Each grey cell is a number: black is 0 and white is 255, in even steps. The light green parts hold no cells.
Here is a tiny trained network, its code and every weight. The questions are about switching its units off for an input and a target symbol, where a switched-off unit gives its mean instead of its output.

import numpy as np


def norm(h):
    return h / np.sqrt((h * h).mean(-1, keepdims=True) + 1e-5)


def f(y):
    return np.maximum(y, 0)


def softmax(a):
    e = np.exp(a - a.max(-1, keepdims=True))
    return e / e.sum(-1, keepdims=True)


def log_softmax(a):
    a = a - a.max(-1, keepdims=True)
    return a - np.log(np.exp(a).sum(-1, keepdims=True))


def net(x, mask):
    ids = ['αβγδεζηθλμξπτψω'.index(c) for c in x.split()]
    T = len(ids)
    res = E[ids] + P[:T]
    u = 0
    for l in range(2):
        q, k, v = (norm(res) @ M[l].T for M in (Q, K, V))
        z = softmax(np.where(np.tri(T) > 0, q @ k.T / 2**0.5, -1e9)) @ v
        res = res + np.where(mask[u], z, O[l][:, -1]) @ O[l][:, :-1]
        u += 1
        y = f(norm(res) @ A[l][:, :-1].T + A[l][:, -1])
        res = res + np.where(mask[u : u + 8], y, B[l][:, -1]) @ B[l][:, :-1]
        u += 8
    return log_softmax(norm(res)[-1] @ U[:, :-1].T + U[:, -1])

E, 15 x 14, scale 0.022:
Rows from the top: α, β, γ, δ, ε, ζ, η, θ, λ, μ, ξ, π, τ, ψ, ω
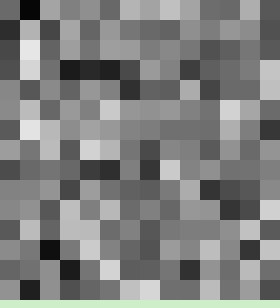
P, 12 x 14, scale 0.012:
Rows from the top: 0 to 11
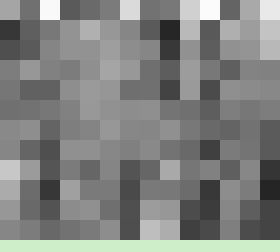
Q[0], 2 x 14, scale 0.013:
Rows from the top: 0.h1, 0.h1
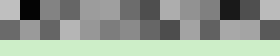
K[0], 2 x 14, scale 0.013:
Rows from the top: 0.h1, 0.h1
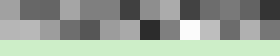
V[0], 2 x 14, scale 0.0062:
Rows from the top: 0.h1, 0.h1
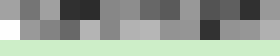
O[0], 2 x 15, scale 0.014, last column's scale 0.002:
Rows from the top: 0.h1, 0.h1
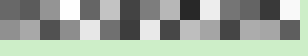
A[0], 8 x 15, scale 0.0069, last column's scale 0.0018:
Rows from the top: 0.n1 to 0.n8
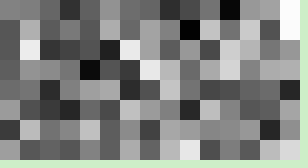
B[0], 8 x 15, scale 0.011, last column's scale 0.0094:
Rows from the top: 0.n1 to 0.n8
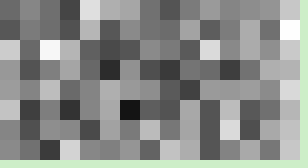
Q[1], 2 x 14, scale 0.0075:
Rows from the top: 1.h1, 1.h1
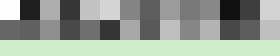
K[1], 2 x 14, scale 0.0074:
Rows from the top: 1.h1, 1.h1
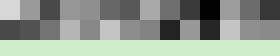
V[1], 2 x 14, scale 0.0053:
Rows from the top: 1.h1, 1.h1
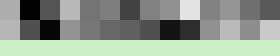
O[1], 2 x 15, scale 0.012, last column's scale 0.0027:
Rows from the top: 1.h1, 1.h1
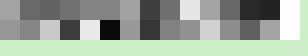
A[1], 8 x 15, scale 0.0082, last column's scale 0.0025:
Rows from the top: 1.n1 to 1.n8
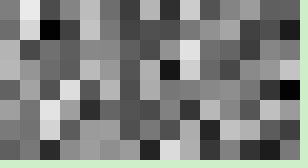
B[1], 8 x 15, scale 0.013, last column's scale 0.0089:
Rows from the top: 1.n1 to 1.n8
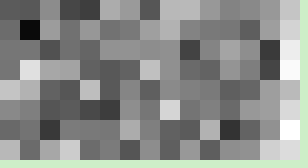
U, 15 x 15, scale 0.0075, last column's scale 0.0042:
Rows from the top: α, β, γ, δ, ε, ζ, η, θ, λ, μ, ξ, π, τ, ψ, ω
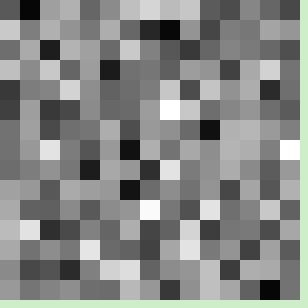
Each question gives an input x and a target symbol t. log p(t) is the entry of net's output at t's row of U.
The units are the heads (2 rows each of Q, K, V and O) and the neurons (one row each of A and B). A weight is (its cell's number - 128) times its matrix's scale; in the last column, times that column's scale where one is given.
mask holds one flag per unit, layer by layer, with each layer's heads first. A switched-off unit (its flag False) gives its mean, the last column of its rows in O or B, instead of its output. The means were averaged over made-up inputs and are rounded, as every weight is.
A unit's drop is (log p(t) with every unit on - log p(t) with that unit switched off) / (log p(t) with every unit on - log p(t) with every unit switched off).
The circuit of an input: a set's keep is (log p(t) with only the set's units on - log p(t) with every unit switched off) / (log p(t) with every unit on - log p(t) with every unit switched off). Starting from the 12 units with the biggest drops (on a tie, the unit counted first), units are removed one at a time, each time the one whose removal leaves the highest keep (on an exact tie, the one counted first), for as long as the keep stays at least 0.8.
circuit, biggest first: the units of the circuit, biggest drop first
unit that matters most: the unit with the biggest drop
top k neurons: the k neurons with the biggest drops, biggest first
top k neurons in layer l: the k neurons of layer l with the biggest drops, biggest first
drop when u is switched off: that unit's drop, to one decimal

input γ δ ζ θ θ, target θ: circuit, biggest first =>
[0.h1 1.n4]
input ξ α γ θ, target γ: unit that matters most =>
1.n7
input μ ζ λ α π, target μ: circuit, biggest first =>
[0.h1 1.n5]
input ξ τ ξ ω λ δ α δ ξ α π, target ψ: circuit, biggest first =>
[1.n1 1.n4 1.n7]
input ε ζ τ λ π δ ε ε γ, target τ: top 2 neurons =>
[1.n5 0.n2]
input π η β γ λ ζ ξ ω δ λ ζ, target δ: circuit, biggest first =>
[0.n3 0.h1]
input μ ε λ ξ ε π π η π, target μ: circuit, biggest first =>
[0.h1 1.n5 1.h1]
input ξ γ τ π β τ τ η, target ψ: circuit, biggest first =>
[1.n7 1.n1]
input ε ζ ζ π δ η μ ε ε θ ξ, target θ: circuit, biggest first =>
[1.n4 1.n7]
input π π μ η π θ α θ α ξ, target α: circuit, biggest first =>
[1.n2 0.n3]
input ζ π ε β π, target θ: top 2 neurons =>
[1.n4 0.n3]
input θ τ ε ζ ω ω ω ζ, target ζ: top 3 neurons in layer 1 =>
[1.n1 1.n5 1.n4]
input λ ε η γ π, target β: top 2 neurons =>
[1.n8 0.n3]
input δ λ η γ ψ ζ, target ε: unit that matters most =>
1.h1
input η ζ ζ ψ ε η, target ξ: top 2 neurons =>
[0.n3 1.n7]
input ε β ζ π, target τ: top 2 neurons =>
[1.n5 0.n3]
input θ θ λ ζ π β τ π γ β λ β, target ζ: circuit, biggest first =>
[0.h1 1.n1 1.n5 1.n4]
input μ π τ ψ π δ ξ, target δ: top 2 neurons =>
[0.n6 0.n5]
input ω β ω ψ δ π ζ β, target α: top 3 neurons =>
[1.n2 0.n2 0.n6]
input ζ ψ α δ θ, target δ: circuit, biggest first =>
[1.h1]
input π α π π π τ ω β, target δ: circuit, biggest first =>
[0.h1 0.n3]
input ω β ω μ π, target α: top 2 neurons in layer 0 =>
[0.n3 0.n6]
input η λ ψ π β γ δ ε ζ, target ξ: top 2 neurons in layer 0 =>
[0.n3 0.n8]
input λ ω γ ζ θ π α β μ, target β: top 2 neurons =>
[1.n8 0.n8]
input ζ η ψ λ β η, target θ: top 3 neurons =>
[0.n3 1.n4 1.n1]
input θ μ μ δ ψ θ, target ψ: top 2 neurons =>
[1.n4 0.n3]
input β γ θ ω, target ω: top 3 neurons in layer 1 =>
[1.n4 1.n6 1.n3]
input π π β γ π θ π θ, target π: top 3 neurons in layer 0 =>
[0.n8 0.n5 0.n3]
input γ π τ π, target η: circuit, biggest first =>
[1.h1]
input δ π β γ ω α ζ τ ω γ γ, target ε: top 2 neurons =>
[0.n4 0.n2]
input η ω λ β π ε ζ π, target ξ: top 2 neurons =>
[0.n3 0.n7]
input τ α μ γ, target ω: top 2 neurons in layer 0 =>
[0.n7 0.n3]
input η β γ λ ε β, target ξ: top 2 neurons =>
[0.n3 0.n7]
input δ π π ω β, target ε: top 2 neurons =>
[0.n4 0.n6]
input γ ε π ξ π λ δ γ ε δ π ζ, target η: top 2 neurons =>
[0.n6 0.n8]
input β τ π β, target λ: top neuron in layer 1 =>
[1.n6]
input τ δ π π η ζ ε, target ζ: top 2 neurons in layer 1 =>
[1.n4 1.n1]
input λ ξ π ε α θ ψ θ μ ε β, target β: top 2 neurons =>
[1.n8 0.n3]
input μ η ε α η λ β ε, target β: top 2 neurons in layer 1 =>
[1.n8 1.n6]
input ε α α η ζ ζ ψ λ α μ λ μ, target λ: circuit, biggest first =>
[0.h1]
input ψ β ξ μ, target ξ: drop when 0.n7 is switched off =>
0.0
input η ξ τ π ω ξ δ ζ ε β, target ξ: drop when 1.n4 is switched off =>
0.1
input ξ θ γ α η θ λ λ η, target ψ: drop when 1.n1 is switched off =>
0.2
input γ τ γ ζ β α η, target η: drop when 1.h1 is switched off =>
1.2
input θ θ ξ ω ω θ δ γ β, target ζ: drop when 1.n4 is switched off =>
0.2
